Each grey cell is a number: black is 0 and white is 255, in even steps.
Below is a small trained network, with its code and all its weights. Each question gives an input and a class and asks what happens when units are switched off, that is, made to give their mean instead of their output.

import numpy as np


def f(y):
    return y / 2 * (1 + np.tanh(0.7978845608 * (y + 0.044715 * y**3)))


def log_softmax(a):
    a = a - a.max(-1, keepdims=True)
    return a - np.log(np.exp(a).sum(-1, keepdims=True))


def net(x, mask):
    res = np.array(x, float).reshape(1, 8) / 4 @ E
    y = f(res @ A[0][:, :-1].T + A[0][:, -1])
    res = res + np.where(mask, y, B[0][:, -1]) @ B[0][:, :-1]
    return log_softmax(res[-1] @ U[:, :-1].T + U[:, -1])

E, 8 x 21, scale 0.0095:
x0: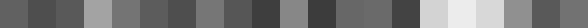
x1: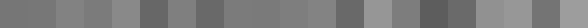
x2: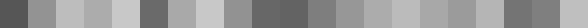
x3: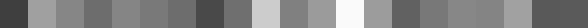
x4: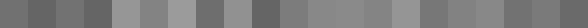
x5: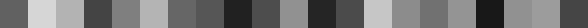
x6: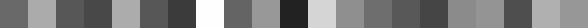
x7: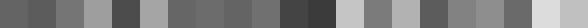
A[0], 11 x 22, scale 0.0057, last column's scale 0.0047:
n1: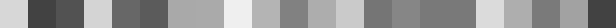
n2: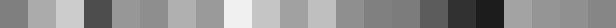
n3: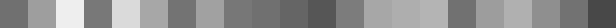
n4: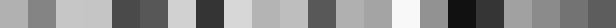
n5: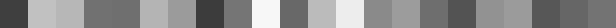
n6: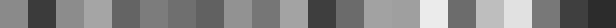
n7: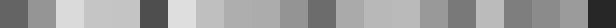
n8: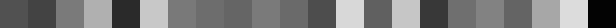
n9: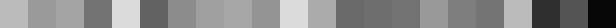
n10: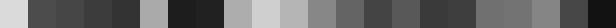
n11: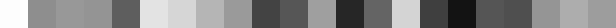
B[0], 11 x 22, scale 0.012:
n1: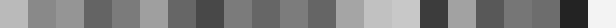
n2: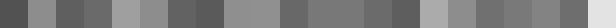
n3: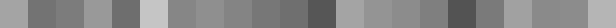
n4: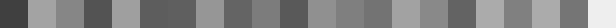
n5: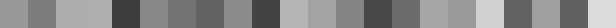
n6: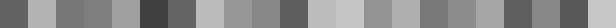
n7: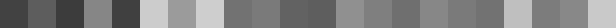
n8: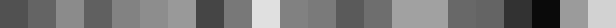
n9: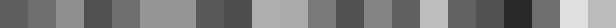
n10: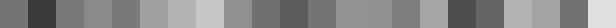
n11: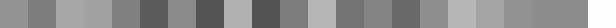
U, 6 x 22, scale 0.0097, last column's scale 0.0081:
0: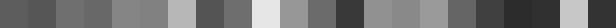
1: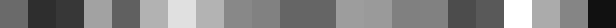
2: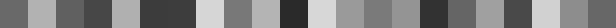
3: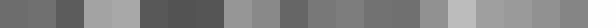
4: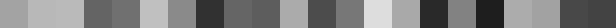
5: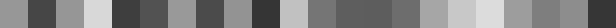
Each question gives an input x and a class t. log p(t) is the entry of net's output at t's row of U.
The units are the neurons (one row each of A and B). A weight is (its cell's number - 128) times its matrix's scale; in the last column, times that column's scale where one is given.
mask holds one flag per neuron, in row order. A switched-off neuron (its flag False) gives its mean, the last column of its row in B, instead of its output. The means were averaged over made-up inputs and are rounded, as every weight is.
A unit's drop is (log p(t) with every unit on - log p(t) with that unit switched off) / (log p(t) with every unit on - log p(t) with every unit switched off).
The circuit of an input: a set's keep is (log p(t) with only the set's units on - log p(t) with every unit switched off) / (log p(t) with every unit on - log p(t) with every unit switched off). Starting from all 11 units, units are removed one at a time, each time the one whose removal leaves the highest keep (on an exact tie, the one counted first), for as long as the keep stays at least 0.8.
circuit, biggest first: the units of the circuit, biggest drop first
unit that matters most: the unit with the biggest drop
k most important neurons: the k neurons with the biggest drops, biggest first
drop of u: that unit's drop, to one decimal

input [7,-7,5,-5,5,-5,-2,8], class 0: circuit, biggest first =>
(n8)
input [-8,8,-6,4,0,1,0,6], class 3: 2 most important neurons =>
(n5; n2)
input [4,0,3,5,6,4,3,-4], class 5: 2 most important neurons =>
(n1; n8)
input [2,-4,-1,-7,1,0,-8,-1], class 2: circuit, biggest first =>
(n6; n4)
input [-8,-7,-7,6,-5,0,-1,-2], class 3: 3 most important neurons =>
(n5; n2; n7)
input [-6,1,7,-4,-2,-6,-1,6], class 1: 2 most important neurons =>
(n7; n9)
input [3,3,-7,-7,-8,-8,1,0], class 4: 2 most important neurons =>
(n1; n7)
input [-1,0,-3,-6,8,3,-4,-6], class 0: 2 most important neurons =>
(n9; n5)
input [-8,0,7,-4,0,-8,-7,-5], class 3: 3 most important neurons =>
(n11; n4; n2)
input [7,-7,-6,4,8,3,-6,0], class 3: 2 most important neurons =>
(n6; n7)
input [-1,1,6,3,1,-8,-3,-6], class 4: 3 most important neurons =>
(n1; n8; n10)
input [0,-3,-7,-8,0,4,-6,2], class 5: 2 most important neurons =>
(n11; n7)
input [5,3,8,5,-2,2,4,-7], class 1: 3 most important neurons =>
(n7; n8; n3)
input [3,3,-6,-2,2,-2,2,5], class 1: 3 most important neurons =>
(n10; n9; n2)
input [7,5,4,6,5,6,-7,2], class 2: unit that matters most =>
n6
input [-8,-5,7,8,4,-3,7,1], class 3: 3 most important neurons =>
(n5; n2; n10)
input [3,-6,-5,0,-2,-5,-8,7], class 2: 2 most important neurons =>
(n6; n4)
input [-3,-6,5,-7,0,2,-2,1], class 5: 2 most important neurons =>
(n11; n10)
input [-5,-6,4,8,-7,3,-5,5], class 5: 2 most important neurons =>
(n5; n6)
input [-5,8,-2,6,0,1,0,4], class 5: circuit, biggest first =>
(n5)
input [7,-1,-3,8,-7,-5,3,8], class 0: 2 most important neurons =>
(n8; n11)
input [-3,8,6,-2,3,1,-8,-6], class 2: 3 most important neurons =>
(n4; n6; n8)
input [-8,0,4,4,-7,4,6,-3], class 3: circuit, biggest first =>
(n2; n5; n4)
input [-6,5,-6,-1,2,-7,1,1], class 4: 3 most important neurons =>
(n1; n7; n6)
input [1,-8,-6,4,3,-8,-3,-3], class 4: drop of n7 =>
0.1
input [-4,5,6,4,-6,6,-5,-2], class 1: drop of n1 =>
0.5
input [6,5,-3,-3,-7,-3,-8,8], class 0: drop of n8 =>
1.3
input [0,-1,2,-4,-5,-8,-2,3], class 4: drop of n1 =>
0.9
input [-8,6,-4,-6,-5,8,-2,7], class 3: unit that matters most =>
n11
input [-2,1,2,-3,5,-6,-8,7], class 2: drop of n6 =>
0.5
